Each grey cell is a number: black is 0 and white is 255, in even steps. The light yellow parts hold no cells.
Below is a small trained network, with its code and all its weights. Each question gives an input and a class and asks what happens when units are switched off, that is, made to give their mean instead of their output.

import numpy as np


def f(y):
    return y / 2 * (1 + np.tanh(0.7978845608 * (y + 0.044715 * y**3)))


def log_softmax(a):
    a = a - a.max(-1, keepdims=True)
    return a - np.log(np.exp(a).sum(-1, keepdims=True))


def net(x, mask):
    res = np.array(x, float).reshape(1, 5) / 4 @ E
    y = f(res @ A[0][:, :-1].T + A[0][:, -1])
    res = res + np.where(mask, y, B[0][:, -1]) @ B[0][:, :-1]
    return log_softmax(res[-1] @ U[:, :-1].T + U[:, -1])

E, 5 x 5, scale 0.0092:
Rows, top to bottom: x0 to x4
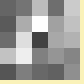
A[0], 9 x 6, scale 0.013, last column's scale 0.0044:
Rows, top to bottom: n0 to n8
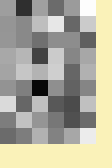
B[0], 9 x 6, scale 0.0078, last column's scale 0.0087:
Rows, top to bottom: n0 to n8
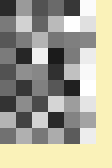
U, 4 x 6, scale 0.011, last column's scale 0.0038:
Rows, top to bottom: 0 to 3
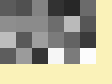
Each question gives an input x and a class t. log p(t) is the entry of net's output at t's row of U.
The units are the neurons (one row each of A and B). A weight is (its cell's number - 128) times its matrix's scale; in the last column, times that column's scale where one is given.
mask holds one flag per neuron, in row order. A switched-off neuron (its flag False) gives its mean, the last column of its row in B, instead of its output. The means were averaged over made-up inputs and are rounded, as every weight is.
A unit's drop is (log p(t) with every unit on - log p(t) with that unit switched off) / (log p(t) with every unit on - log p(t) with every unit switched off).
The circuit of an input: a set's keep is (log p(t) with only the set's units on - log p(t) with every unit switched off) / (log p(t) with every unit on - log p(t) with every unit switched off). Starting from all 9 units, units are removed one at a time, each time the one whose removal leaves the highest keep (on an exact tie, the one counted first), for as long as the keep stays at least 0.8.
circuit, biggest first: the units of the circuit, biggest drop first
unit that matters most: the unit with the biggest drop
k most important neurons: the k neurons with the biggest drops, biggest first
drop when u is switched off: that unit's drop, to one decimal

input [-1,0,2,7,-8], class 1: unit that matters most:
n1
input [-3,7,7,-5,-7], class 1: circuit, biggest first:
[n4; n0]
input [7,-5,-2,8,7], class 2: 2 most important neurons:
[n0; n4]
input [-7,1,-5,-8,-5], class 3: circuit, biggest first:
[n6; n3]
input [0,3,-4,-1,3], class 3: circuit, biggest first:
[n3; n5]
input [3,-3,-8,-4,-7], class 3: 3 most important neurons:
[n6; n3; n5]
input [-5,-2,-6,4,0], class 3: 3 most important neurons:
[n6; n3; n4]
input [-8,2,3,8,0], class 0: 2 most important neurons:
[n3; n5]
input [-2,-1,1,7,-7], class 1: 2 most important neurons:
[n1; n4]
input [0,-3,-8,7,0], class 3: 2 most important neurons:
[n6; n3]
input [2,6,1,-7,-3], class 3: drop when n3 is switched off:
0.1
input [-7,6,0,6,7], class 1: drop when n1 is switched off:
0.1
